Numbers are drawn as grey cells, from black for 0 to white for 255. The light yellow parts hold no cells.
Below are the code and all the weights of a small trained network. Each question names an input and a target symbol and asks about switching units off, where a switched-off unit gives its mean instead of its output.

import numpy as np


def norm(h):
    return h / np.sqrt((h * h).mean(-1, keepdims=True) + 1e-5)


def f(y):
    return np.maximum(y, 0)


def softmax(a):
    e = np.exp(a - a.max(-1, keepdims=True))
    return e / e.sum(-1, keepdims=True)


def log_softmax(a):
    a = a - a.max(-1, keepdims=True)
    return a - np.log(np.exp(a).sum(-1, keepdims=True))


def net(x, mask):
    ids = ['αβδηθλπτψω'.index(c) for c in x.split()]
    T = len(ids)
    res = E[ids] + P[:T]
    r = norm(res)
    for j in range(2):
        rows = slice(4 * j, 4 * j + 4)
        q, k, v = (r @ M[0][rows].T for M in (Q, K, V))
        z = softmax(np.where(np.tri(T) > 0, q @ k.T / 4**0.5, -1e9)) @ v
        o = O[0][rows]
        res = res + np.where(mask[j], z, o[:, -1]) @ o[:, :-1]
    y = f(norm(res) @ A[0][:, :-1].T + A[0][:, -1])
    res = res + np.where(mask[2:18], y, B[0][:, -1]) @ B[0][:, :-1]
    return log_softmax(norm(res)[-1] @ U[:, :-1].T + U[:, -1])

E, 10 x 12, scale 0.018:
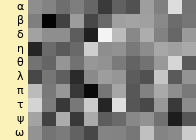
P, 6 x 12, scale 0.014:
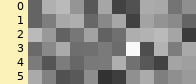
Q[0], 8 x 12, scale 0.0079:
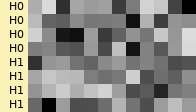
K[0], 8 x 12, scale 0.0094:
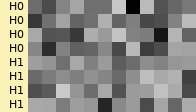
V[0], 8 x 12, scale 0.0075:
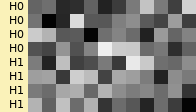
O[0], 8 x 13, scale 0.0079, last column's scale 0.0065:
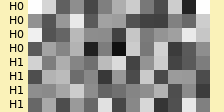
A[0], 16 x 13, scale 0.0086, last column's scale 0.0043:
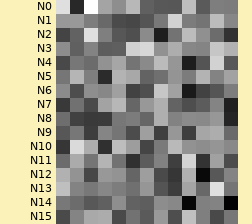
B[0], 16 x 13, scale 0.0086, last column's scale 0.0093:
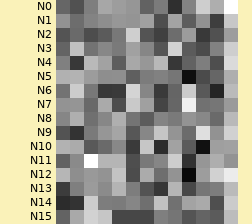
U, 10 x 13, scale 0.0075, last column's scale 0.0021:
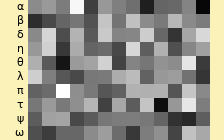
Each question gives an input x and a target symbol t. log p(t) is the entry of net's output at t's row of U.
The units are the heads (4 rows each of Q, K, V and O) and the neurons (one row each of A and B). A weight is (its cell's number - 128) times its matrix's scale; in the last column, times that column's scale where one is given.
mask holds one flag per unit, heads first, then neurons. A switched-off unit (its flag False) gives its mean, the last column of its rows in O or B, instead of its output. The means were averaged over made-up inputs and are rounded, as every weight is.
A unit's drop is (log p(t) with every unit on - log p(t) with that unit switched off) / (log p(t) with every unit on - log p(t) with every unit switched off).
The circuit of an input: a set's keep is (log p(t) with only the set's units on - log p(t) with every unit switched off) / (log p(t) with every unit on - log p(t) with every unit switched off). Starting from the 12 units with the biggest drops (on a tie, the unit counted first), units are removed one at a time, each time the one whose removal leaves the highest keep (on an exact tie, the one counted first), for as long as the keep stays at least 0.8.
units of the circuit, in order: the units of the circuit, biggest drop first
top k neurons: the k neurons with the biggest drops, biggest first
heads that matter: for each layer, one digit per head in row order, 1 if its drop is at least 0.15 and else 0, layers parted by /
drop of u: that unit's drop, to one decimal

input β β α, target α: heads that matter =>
10
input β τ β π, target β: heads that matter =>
11
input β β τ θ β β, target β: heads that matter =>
01
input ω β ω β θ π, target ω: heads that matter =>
10
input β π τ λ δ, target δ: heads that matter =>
00
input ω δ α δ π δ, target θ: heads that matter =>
11
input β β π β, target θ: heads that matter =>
10
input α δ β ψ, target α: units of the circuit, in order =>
H0, N0
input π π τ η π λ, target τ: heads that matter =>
01
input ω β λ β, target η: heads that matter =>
10
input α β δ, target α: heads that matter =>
11
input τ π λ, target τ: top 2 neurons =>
N10, N5
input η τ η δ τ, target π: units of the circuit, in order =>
H0, N11
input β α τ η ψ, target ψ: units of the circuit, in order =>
H0
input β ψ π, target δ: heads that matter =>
01
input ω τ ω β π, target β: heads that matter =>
01
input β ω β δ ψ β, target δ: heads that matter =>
01
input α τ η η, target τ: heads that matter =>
11
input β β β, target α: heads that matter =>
10
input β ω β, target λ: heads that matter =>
11
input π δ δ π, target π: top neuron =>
N11
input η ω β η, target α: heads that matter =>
10
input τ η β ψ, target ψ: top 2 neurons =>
N6, N0
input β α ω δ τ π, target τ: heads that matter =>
01
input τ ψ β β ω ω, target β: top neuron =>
N14
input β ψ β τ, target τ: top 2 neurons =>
N12, N13
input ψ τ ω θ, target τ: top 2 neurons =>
N10, N5
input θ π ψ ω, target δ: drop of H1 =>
0.2
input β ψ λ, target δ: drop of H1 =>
0.4
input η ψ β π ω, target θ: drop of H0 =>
0.4
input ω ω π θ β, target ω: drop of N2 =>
0.2
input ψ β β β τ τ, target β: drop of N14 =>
0.3
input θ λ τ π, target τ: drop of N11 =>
0.0
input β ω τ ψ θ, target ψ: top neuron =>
N12
